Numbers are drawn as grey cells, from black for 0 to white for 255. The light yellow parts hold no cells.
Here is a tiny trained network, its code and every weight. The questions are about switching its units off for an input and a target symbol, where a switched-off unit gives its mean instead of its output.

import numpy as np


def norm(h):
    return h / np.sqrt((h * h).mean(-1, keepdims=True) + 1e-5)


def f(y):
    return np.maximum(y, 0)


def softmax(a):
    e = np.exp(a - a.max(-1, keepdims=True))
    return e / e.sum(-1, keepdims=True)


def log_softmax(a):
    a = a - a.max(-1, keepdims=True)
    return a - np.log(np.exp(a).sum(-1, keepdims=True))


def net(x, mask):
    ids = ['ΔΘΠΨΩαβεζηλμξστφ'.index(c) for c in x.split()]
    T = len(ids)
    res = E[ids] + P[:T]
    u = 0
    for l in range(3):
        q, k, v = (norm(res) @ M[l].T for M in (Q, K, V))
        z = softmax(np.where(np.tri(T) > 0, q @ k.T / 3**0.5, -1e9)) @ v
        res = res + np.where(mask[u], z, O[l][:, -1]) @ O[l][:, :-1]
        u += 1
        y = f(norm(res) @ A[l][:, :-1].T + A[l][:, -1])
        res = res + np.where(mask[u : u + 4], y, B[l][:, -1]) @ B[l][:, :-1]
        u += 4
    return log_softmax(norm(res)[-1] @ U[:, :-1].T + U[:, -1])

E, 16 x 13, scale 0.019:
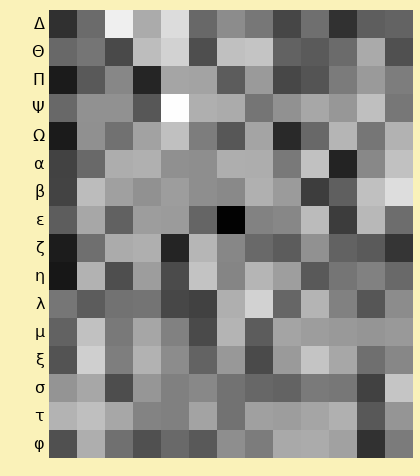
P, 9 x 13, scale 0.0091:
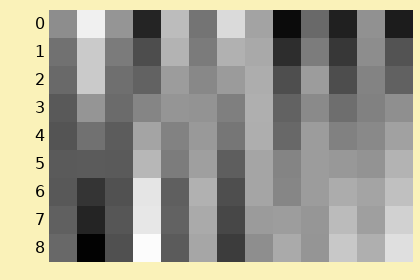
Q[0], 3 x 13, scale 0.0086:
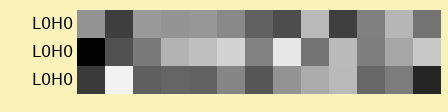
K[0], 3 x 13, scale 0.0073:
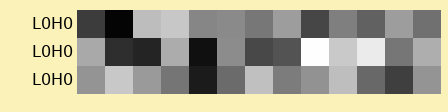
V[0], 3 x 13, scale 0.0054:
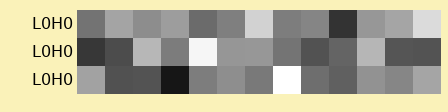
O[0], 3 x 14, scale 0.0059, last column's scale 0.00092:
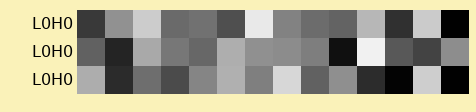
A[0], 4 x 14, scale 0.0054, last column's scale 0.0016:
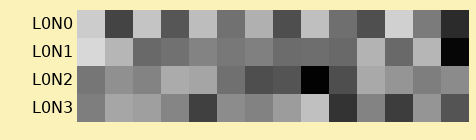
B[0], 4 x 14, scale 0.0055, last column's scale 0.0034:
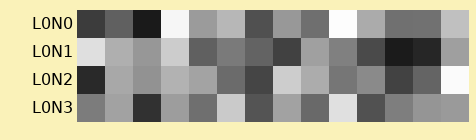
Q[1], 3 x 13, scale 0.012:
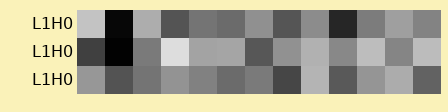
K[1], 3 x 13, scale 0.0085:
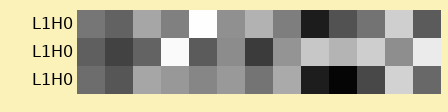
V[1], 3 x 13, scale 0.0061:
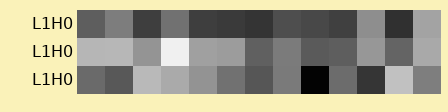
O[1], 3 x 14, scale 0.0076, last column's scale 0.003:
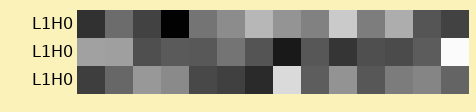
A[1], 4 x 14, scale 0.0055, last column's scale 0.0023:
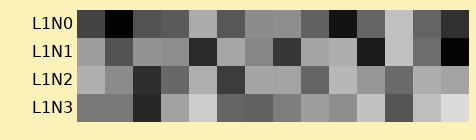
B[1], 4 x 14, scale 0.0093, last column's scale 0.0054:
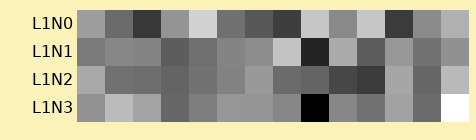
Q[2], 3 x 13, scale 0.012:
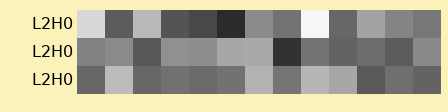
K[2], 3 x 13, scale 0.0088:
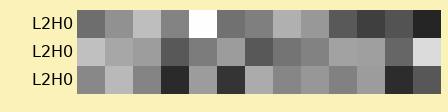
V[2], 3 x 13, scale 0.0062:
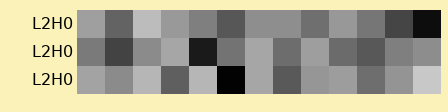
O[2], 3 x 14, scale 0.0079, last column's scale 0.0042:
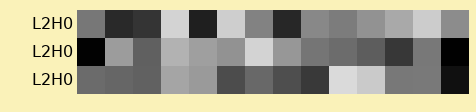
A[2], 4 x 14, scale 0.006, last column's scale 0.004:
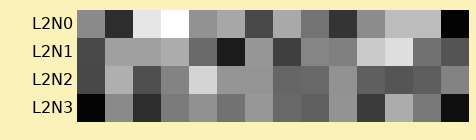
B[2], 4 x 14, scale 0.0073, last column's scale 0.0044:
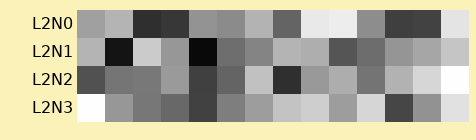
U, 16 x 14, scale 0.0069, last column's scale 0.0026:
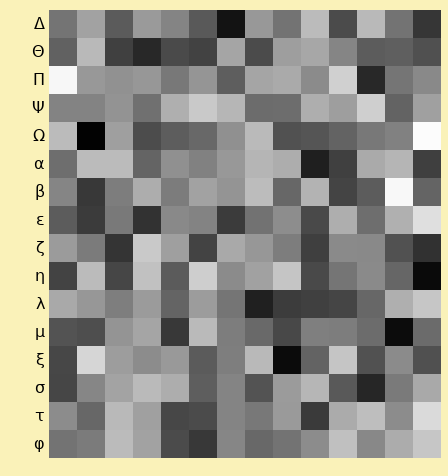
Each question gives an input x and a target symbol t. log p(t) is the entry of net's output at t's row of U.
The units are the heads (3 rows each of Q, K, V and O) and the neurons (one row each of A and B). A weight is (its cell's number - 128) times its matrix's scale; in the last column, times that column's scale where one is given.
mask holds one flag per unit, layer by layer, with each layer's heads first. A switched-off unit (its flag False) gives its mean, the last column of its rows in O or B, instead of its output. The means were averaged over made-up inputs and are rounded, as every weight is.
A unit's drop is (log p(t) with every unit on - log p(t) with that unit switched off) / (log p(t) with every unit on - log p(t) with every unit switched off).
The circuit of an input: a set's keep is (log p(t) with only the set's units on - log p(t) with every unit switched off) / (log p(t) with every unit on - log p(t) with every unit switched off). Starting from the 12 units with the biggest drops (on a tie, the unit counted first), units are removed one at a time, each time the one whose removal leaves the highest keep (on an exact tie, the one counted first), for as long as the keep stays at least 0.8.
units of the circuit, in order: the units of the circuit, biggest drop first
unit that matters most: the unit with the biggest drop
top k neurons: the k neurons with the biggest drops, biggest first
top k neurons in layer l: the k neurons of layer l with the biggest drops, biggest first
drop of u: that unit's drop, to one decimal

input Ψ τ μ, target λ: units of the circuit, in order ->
(L1H0)
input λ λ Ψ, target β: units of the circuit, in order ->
(L0H0 L2H0)
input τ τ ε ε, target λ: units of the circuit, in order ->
(L1H0 L0N1)
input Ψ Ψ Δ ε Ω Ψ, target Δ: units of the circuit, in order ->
(L1H0 L0H0)
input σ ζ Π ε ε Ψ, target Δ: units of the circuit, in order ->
(L0H0 L1H0)
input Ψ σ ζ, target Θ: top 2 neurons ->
(L2N3 L1N3)
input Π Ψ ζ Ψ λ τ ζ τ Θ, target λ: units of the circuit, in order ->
(L1H0 L1N3)
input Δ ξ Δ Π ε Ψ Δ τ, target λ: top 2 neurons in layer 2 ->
(L2N3 L2N0)
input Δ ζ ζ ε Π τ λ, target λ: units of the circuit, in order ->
(L1H0 L2N3)
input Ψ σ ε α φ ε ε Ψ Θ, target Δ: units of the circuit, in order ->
(L1H0 L0H0)
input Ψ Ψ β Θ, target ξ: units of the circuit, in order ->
(L2H0 L0H0)
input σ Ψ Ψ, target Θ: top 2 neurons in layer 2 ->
(L2N3 L2N2)
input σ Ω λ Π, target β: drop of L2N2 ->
0.1
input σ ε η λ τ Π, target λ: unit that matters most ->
L1H0
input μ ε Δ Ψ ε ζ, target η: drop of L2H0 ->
0.9
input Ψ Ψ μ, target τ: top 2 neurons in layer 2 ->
(L2N1 L2N0)
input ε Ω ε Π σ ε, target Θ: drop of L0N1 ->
0.1
